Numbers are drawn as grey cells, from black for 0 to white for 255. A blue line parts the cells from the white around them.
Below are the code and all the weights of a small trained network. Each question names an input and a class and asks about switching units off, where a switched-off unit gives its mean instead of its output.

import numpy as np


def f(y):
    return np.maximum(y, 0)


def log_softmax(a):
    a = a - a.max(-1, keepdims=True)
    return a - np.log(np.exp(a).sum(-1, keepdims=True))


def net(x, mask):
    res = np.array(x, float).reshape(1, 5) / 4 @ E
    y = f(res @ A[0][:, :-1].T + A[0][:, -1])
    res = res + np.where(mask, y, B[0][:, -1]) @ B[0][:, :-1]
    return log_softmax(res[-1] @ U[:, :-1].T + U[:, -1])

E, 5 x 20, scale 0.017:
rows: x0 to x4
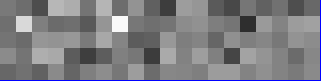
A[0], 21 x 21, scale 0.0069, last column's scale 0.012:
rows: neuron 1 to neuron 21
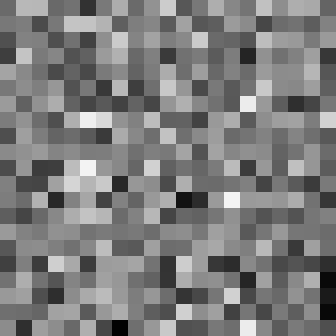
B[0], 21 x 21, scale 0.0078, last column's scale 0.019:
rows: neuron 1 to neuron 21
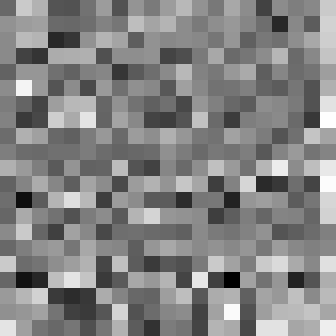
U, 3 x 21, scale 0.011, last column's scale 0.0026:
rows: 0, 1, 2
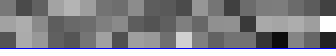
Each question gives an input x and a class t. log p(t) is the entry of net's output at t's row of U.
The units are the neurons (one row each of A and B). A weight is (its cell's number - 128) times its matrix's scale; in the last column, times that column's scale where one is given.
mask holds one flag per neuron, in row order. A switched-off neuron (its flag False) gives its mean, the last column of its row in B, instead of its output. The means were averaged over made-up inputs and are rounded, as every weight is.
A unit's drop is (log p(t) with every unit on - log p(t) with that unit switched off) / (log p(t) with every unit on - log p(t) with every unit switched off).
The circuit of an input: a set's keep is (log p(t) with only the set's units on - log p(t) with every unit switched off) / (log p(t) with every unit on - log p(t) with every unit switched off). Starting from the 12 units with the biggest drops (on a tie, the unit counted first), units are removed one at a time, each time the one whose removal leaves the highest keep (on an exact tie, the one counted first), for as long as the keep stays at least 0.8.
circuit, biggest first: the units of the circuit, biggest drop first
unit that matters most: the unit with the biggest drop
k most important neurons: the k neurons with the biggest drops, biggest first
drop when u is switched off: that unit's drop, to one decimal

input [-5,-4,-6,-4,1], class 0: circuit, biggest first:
[neuron 13]
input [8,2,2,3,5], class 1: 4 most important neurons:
[neuron 20; neuron 8; neuron 13; neuron 17]
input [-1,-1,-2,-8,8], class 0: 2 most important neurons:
[neuron 8; neuron 21]
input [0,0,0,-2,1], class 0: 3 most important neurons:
[neuron 21; neuron 12; neuron 1]
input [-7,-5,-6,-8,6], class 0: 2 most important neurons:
[neuron 13; neuron 8]
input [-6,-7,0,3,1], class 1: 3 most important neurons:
[neuron 21; neuron 8; neuron 18]
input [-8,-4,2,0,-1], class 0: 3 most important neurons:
[neuron 13; neuron 19; neuron 11]
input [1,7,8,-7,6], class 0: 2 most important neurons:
[neuron 18; neuron 8]
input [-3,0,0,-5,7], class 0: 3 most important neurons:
[neuron 8; neuron 21; neuron 13]
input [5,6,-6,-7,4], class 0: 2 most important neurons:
[neuron 18; neuron 8]
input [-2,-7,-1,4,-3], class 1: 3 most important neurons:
[neuron 21; neuron 8; neuron 18]
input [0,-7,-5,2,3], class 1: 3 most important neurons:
[neuron 21; neuron 8; neuron 13]
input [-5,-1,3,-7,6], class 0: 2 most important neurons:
[neuron 8; neuron 13]
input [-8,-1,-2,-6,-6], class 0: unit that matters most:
neuron 13
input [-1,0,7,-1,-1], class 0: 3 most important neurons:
[neuron 21; neuron 19; neuron 12]
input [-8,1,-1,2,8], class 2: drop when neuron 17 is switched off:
0.3
